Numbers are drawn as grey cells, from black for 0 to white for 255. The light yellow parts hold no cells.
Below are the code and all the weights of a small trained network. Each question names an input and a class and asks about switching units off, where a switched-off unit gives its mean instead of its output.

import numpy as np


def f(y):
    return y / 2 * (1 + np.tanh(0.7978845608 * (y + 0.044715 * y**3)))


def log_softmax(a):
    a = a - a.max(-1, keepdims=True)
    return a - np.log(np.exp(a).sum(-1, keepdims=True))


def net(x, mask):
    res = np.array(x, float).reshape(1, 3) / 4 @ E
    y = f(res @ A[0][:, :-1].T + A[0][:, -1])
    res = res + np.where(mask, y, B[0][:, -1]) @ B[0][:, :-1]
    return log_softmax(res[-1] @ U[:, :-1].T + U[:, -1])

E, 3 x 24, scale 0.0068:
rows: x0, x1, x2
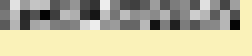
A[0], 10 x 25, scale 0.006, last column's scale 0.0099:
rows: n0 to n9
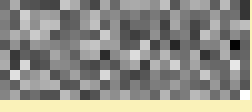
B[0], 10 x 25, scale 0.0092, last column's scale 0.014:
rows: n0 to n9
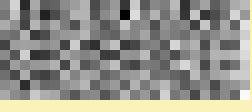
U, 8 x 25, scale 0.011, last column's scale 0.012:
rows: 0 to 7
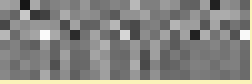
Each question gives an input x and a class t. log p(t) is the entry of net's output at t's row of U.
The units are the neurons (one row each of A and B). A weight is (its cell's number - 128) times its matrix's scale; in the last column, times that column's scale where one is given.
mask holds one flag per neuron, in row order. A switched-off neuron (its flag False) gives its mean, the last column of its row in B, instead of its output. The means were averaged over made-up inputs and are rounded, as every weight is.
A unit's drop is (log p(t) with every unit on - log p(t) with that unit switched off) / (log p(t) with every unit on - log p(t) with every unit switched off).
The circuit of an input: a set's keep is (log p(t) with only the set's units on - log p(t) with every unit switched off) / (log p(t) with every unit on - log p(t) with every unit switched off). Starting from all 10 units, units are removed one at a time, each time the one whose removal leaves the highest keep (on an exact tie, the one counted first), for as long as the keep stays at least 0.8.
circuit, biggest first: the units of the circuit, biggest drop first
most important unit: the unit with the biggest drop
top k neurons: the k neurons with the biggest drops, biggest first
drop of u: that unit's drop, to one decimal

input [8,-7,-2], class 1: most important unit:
n3
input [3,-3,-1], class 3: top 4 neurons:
[n0 n5 n2 n4]
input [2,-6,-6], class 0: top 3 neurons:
[n2 n4 n8]
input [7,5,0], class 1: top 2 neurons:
[n7 n3]
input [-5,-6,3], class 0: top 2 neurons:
[n2 n8]
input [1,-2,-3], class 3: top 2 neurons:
[n4 n0]
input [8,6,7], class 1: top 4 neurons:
[n7 n3 n6 n2]
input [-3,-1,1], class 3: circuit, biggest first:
[n7 n0]
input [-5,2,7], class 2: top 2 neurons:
[n4 n7]
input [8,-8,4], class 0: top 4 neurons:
[n2 n8 n5 n1]
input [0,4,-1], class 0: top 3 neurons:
[n0 n2 n5]
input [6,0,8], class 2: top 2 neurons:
[n4 n5]
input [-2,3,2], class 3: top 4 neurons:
[n1 n8 n9 n7]
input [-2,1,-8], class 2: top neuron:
[n6]
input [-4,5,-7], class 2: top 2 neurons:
[n6 n2]
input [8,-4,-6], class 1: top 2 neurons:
[n7 n3]
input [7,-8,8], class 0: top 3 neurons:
[n2 n8 n6]
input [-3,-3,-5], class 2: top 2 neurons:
[n6 n9]
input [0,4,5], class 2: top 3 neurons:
[n4 n2 n8]
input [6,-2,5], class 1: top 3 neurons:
[n7 n3 n6]
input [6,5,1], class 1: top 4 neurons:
[n7 n3 n2 n8]
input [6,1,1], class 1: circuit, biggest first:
[n7]
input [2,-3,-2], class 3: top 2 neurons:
[n0 n4]
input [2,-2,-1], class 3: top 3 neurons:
[n0 n4 n5]
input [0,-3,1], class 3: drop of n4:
0.1
